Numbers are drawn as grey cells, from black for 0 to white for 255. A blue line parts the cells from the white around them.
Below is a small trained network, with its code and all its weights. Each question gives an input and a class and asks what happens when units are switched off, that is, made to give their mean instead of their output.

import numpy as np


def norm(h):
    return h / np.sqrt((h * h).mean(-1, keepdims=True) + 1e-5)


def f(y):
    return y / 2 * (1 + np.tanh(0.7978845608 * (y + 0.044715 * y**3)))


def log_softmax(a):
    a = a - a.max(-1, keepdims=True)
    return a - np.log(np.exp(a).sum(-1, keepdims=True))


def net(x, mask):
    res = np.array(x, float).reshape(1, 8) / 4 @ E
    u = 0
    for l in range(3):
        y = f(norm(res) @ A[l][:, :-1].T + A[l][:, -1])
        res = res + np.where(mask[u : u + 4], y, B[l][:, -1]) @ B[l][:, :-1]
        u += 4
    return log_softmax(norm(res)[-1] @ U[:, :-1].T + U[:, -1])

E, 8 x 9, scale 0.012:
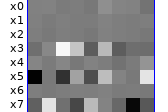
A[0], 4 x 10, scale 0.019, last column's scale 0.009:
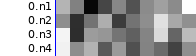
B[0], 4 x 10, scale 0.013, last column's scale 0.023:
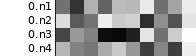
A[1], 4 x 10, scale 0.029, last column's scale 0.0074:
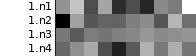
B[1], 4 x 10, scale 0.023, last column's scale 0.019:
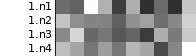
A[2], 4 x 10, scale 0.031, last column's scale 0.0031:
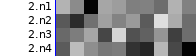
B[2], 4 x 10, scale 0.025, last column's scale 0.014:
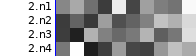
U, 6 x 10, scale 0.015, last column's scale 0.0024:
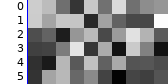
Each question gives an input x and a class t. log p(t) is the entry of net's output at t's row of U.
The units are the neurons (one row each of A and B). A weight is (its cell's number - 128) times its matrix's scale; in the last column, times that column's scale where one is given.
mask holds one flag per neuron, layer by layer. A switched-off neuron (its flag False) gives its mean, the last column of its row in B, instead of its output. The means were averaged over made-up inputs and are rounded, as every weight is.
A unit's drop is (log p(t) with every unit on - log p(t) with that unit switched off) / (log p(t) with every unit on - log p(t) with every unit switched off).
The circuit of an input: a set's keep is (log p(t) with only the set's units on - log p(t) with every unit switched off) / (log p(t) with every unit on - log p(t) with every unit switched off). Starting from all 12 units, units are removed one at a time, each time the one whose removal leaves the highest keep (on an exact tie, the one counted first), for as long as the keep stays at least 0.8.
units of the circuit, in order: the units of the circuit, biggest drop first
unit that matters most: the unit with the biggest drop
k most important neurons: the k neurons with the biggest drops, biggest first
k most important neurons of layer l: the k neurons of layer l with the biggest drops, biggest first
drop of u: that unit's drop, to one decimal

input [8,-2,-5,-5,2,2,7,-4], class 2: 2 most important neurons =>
[0.n2 1.n4]
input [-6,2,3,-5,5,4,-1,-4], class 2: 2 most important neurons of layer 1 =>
[1.n1 1.n4]
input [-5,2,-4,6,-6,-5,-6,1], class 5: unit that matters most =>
0.n4
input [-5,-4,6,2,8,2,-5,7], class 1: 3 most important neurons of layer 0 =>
[0.n1 0.n4 0.n2]
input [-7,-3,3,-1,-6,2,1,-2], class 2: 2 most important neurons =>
[1.n1 1.n4]
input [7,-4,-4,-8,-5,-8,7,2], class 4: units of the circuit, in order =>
[1.n4 2.n3]
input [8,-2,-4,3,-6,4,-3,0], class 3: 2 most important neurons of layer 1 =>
[1.n4 1.n3]
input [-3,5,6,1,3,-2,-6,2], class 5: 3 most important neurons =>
[0.n1 1.n4 2.n4]
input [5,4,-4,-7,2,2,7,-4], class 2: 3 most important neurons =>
[0.n2 1.n4 2.n2]
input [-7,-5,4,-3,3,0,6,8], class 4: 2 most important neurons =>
[0.n3 1.n4]
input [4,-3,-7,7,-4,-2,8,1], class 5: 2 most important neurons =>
[0.n3 0.n1]
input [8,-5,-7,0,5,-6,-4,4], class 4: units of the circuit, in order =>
[2.n3 1.n4]
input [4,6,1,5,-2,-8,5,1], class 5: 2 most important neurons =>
[0.n4 0.n1]
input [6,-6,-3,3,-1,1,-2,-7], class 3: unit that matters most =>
0.n2
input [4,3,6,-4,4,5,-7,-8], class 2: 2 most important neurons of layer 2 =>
[2.n2 2.n1]
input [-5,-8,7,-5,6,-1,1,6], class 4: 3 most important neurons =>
[0.n3 1.n4 2.n3]
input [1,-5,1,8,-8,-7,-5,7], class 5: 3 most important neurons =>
[0.n1 1.n4 2.n4]
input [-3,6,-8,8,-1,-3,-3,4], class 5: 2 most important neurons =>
[0.n1 1.n4]
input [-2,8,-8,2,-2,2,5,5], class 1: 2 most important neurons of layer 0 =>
[0.n1 0.n4]
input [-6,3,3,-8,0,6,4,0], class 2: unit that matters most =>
0.n3
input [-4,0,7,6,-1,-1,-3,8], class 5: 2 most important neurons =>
[0.n3 0.n1]
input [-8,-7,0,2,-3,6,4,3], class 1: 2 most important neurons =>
[0.n1 0.n2]
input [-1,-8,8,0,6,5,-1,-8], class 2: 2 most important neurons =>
[0.n2 1.n1]
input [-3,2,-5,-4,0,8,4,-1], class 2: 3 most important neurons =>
[0.n3 1.n4 1.n1]
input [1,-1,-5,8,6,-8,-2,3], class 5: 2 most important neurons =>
[0.n4 0.n1]
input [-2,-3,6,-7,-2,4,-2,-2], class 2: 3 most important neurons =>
[1.n4 1.n1 2.n2]
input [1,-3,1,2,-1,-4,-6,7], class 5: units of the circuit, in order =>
[1.n4]
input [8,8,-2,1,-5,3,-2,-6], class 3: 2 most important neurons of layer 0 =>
[0.n2 0.n1]
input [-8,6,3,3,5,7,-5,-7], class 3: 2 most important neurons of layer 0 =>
[0.n1 0.n2]
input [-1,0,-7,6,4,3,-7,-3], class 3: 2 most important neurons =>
[0.n1 1.n4]
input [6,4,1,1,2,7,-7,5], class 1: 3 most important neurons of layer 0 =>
[0.n1 0.n2 0.n3]
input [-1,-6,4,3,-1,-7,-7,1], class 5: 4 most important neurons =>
[0.n4 0.n1 2.n4 1.n4]
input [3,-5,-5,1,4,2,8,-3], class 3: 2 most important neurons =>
[0.n2 0.n1]
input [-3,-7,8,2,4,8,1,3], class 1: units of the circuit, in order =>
[0.n1]
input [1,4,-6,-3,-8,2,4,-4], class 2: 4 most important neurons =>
[0.n2 1.n4 1.n1 2.n2]
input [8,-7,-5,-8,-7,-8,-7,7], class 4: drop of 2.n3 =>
0.1
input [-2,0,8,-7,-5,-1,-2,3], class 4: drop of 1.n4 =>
0.7
